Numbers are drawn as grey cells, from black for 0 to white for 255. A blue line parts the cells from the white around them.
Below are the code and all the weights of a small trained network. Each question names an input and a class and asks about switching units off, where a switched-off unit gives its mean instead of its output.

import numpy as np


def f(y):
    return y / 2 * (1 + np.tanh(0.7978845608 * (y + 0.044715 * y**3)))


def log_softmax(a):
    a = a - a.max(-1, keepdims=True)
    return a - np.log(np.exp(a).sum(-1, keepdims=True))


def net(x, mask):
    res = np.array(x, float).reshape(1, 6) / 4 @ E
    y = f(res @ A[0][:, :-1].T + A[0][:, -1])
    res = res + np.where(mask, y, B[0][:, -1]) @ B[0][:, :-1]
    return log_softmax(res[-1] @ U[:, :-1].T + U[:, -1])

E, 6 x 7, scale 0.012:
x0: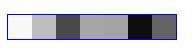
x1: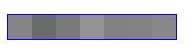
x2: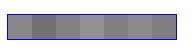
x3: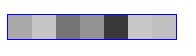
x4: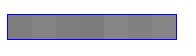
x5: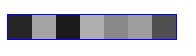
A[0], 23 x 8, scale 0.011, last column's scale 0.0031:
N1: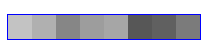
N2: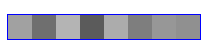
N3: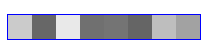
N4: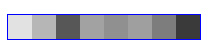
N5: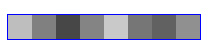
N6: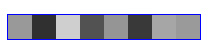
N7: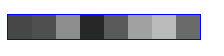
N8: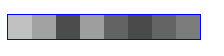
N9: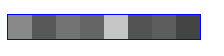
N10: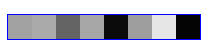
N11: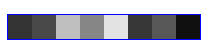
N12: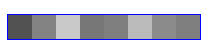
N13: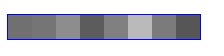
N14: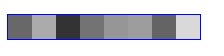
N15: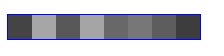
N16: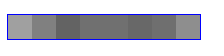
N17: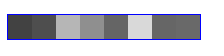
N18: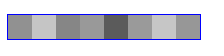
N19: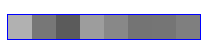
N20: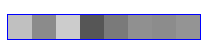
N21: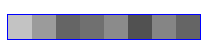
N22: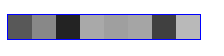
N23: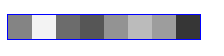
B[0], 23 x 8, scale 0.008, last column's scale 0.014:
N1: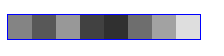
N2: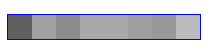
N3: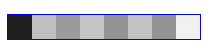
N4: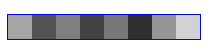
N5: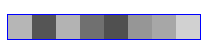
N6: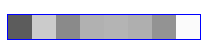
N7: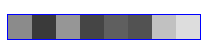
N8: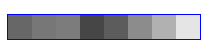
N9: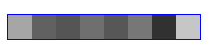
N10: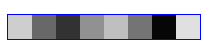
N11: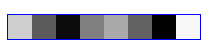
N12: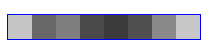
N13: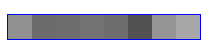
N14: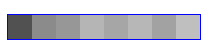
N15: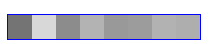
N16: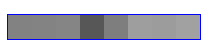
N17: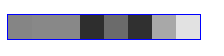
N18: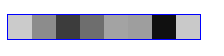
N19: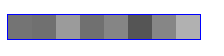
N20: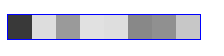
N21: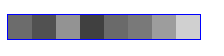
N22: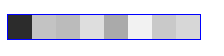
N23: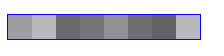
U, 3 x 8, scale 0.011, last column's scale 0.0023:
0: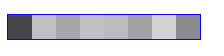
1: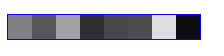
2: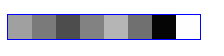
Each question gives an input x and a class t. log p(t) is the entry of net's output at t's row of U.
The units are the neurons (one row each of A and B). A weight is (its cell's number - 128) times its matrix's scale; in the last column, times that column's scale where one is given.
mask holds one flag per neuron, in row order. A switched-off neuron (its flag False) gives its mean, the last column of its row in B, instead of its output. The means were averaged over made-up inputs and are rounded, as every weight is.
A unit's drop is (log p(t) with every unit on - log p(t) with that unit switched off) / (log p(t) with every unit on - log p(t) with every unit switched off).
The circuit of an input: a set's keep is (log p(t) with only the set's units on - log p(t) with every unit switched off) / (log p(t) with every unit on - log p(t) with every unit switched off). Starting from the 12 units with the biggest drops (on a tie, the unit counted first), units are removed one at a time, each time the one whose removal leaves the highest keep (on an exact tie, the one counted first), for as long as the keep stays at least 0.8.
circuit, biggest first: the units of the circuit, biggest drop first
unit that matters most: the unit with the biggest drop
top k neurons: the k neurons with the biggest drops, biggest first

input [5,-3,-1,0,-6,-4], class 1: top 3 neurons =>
[N1, N22, N21]
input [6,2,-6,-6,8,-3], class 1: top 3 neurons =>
[N1, N10, N5]
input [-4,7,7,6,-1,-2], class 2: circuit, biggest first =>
[N10]
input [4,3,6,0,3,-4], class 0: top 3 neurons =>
[N3, N20, N7]
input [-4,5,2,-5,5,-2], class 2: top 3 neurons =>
[N11, N1, N8]
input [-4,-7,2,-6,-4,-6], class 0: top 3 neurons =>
[N6, N3, N10]
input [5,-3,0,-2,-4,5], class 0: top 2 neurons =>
[N22, N14]
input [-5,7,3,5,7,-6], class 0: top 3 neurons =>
[N3, N20, N11]
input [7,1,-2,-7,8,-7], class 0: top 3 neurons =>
[N6, N3, N20]
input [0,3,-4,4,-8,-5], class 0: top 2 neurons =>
[N11, N3]
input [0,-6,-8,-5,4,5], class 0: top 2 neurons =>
[N22, N10]
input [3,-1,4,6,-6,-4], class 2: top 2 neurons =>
[N10, N18]
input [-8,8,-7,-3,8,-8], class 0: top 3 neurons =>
[N6, N3, N20]
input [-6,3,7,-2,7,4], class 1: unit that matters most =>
N17
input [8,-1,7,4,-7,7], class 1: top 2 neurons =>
[N4, N1]
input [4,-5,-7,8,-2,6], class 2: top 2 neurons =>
[N10, N18]
